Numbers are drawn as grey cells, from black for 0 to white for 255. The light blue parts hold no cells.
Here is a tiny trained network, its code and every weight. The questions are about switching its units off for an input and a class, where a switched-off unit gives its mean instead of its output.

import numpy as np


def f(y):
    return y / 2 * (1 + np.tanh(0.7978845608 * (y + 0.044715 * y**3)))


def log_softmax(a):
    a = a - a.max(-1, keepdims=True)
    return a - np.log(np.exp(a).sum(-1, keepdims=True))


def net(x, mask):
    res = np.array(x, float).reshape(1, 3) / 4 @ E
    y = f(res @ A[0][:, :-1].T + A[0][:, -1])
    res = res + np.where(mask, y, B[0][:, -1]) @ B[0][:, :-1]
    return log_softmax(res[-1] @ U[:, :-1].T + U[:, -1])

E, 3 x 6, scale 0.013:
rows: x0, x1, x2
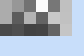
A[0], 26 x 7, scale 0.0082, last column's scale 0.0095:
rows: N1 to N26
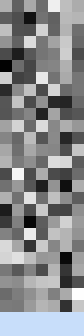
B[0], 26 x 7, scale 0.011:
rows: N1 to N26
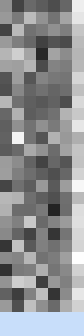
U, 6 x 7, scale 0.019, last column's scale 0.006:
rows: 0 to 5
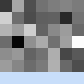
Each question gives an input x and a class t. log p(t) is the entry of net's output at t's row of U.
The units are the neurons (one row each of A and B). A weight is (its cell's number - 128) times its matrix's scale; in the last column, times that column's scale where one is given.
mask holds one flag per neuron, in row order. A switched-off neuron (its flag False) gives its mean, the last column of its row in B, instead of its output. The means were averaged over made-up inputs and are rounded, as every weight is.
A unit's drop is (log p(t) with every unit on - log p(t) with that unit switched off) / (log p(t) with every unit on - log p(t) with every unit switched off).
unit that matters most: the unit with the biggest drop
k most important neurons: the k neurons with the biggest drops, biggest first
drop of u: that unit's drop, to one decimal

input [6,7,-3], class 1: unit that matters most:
N1
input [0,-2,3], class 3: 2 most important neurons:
N24, N12
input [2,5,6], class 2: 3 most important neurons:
N19, N5, N2
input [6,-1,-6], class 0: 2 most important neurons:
N21, N7
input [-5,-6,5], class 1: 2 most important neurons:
N9, N18
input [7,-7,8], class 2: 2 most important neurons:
N2, N19
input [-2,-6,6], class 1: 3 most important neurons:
N9, N18, N22
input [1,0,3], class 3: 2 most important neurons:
N24, N12
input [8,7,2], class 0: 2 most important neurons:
N21, N3
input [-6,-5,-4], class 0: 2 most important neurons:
N16, N12
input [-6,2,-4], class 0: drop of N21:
0.0
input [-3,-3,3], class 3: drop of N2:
0.1
